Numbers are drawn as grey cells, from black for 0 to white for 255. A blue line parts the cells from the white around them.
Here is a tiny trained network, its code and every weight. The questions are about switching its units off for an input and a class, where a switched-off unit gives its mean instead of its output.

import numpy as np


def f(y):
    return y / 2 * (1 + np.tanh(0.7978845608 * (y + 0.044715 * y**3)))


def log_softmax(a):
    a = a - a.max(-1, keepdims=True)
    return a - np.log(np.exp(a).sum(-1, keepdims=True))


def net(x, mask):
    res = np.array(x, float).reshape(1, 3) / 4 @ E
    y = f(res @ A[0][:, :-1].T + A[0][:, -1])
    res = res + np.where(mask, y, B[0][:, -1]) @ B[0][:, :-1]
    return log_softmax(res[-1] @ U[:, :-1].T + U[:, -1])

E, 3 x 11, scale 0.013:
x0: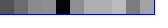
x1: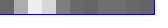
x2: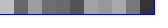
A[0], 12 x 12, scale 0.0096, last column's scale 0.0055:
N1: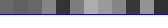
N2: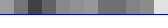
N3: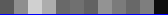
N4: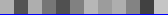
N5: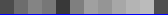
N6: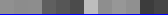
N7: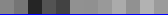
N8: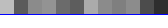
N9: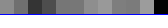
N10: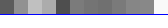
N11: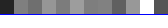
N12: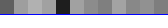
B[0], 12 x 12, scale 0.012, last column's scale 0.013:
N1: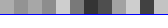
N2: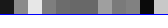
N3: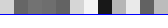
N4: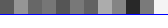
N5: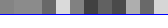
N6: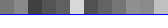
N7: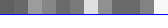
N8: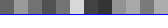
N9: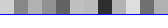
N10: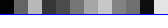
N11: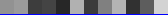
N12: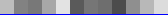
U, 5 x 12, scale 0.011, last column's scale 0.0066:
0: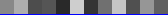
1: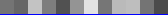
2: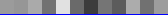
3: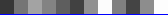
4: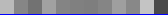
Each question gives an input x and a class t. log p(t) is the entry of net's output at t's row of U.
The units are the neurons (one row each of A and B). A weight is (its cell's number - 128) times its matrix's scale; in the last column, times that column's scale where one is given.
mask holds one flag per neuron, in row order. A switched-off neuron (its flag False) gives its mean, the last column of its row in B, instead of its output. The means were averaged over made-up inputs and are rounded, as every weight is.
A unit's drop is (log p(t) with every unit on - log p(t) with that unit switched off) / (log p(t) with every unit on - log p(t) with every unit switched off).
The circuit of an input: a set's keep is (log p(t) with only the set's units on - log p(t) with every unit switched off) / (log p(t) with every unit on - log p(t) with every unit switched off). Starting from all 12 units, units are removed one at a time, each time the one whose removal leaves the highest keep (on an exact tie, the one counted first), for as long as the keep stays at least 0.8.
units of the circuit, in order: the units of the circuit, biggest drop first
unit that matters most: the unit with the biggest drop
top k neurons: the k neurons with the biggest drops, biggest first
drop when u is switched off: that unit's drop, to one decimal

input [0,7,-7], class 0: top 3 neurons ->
(N11; N7; N2)
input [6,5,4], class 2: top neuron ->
(N12)
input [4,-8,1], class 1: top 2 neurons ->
(N9; N7)
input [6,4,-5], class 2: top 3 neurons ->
(N12; N5; N4)
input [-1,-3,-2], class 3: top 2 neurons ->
(N3; N1)
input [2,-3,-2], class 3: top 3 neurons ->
(N3; N8; N6)
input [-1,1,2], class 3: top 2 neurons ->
(N11; N3)
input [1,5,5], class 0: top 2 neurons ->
(N4; N7)
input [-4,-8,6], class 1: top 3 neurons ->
(N9; N11; N2)
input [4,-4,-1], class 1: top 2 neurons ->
(N7; N9)
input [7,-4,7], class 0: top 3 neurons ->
(N4; N6; N8)
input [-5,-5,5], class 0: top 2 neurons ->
(N12; N5)
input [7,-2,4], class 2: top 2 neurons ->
(N1; N5)
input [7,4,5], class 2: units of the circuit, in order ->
(N12)
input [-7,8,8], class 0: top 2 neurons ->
(N8; N7)
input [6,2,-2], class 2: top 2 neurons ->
(N12; N5)
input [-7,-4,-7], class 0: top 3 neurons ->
(N11; N12; N5)
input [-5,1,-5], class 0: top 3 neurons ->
(N12; N5; N1)
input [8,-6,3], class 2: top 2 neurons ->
(N5; N1)
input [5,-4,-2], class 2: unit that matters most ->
N5
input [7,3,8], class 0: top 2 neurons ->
(N4; N6)
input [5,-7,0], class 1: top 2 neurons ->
(N7; N9)
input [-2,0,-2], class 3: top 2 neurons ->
(N5; N1)
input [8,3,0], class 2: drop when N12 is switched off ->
0.3
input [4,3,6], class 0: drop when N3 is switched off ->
0.0
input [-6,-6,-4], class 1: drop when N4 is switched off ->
0.1
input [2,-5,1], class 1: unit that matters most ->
N9
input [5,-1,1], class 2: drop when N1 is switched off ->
0.4
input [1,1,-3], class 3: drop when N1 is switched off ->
0.2
